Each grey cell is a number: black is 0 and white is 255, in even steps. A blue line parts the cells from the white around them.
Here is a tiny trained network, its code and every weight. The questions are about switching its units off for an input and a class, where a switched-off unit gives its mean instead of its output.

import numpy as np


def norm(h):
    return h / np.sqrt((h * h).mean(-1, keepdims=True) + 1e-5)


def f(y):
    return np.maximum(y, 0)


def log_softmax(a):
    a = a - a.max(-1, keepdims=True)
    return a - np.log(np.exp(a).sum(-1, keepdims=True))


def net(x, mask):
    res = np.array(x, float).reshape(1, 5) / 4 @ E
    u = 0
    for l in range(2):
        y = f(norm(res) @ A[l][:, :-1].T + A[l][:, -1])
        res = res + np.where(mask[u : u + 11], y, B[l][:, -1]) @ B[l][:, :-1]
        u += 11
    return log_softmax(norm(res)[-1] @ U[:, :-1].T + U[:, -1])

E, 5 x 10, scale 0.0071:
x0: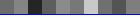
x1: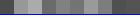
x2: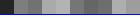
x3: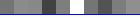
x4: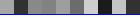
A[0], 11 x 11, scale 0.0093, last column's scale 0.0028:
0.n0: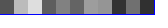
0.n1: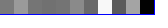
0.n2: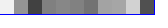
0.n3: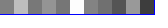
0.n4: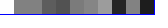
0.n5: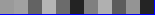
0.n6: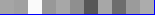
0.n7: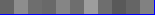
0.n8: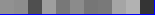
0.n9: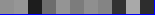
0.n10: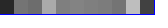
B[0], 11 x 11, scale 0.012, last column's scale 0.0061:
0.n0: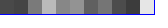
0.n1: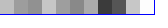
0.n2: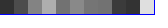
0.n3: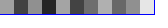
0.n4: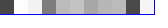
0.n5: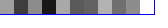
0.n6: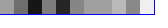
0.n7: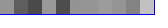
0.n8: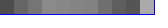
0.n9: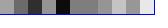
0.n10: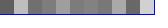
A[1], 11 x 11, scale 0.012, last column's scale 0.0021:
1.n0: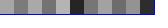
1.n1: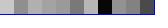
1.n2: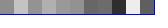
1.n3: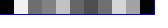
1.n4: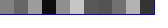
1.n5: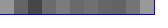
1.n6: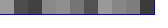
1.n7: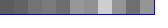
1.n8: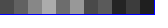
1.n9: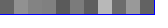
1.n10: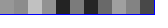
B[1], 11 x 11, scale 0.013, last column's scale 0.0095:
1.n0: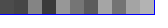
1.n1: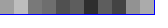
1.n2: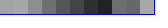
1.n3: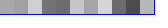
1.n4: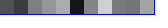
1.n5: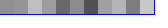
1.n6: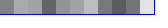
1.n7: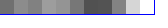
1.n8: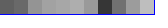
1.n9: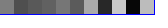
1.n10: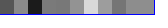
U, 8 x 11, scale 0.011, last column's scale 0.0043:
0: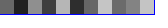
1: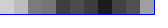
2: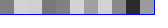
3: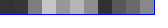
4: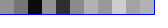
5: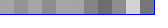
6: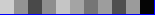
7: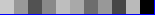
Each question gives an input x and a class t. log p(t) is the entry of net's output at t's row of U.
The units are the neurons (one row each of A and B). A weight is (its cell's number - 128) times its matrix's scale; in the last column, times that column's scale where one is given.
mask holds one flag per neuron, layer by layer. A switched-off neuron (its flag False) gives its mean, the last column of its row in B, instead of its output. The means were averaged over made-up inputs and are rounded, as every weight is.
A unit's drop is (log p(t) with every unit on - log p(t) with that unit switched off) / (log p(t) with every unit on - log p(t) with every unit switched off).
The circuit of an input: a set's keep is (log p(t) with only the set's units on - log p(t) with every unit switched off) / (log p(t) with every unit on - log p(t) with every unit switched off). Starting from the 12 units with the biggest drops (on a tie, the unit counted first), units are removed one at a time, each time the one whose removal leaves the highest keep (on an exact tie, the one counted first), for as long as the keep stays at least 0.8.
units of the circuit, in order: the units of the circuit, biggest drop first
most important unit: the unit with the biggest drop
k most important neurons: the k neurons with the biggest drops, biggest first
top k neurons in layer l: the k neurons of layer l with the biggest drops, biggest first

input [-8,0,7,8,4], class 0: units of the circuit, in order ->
[1.n4]
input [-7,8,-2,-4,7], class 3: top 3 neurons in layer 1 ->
[1.n8 1.n2 1.n10]
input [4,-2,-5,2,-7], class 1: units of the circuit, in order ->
[0.n1 1.n2]
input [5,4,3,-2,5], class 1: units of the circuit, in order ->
[0.n2 0.n5 1.n1]
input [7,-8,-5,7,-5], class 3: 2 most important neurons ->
[0.n2 0.n5]
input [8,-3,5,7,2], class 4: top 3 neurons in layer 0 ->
[0.n9 0.n5 0.n7]
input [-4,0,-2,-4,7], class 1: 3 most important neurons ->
[1.n1 0.n5 0.n3]
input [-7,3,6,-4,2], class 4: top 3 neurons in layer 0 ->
[0.n6 0.n4 0.n8]
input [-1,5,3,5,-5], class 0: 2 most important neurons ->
[0.n3 0.n2]
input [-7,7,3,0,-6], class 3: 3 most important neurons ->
[0.n0 0.n9 1.n8]
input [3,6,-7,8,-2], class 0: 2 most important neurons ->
[0.n3 1.n4]
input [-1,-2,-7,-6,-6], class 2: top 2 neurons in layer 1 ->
[1.n4 1.n1]
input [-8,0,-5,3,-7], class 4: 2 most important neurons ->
[0.n6 1.n10]
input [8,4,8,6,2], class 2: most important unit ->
0.n10
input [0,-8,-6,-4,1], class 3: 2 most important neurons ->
[0.n2 1.n8]
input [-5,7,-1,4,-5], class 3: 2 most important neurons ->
[0.n0 0.n9]
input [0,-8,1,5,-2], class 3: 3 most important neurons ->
[0.n2 1.n8 0.n5]
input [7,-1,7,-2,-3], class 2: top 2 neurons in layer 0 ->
[0.n10 0.n6]
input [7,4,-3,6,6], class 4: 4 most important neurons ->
[0.n7 0.n1 0.n5 1.n0]
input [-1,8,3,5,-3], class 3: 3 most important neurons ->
[0.n0 0.n5 1.n8]
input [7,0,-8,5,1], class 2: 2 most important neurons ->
[0.n4 0.n6]
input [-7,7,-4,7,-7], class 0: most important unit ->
0.n3
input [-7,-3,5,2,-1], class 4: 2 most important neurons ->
[0.n6 0.n4]
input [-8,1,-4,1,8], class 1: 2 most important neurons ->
[1.n1 0.n9]
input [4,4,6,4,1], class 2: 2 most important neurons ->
[0.n10 1.n3]
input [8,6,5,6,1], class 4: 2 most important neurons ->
[0.n7 0.n5]
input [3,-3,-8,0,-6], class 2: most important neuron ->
[0.n4]
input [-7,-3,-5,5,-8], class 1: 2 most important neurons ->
[0.n1 1.n2]
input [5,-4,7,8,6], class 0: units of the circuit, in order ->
[1.n4 0.n0]
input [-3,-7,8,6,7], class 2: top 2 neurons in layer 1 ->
[1.n3 1.n7]
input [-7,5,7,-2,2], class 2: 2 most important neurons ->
[1.n3 0.n9]
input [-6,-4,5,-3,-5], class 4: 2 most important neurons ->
[0.n6 0.n4]
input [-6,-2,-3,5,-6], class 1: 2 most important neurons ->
[0.n5 0.n1]
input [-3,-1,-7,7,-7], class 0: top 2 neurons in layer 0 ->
[0.n3 0.n10]
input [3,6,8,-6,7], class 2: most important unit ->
0.n1
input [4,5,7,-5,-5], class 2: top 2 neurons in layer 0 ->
[0.n10 0.n3]
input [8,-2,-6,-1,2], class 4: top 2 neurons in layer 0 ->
[0.n9 0.n7]
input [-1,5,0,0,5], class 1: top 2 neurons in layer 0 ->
[0.n2 0.n5]
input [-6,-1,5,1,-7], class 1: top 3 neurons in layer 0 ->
[0.n1 0.n9 0.n4]
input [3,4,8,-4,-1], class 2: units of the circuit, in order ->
[1.n3]
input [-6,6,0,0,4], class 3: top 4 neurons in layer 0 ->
[0.n0 0.n9 0.n1 0.n7]
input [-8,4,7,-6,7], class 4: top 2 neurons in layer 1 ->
[1.n10 1.n2]
